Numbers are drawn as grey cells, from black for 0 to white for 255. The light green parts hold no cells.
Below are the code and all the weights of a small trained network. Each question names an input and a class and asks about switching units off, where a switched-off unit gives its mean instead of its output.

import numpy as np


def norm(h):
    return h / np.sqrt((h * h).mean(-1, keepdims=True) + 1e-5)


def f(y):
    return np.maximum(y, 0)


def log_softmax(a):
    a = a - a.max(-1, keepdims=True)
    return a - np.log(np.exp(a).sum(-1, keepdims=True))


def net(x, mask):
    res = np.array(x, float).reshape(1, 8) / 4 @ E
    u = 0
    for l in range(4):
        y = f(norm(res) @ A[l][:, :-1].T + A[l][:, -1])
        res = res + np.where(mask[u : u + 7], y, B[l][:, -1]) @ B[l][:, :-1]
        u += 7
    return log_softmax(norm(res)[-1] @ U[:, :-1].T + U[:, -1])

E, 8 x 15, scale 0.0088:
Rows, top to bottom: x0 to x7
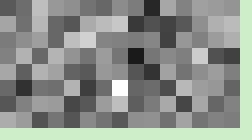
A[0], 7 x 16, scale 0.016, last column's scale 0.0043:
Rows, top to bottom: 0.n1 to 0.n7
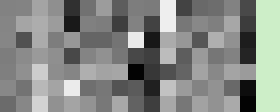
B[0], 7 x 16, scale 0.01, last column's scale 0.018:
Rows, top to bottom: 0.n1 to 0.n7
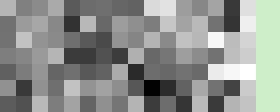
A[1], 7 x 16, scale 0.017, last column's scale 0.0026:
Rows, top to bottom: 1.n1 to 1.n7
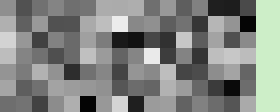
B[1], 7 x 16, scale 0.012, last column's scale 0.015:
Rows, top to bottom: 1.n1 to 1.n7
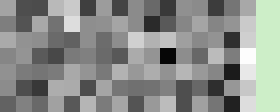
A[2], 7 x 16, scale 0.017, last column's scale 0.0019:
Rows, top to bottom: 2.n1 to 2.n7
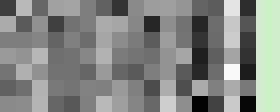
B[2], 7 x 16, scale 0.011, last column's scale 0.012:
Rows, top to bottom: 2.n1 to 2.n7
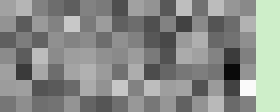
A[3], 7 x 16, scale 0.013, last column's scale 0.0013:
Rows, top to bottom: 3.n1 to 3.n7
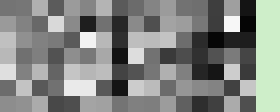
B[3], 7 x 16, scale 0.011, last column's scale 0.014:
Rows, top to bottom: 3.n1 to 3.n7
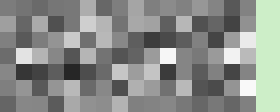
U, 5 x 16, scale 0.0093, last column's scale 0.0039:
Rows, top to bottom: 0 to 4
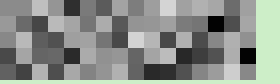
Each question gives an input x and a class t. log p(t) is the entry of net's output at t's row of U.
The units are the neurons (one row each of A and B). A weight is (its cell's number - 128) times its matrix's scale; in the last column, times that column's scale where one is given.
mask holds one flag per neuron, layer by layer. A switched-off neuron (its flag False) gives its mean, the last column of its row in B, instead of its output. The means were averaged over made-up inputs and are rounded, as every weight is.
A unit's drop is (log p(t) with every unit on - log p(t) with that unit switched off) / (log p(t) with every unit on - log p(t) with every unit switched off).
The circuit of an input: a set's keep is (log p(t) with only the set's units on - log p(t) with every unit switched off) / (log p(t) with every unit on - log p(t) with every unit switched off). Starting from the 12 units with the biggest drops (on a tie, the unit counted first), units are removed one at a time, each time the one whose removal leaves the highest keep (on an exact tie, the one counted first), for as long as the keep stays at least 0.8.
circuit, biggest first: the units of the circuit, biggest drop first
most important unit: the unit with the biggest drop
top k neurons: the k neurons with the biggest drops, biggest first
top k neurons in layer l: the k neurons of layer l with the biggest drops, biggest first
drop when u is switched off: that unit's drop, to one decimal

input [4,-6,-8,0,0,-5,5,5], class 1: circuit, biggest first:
[0.n5]
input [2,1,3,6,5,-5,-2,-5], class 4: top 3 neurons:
[0.n6, 0.n7, 0.n5]
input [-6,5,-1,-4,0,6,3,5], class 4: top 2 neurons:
[1.n2, 0.n1]
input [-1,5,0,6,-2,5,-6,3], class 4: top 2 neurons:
[0.n5, 0.n1]
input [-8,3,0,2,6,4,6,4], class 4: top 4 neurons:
[0.n5, 0.n2, 0.n1, 1.n2]
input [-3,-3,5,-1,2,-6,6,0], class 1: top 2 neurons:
[0.n5, 0.n3]
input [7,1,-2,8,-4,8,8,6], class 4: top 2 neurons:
[0.n1, 0.n5]
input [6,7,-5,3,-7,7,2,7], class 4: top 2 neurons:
[0.n5, 0.n1]
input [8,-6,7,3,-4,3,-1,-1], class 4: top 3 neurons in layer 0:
[0.n6, 0.n1, 0.n7]
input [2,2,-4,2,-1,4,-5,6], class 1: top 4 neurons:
[0.n5, 0.n3, 3.n3, 0.n4]
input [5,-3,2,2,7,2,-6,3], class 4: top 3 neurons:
[0.n6, 0.n1, 0.n7]
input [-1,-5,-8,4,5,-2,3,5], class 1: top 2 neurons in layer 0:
[0.n5, 0.n3]
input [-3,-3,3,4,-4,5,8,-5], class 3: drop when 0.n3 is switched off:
0.1
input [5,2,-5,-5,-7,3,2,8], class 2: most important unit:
0.n2
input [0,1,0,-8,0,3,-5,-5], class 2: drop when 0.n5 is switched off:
0.3
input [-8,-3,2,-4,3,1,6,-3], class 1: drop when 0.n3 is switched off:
0.2
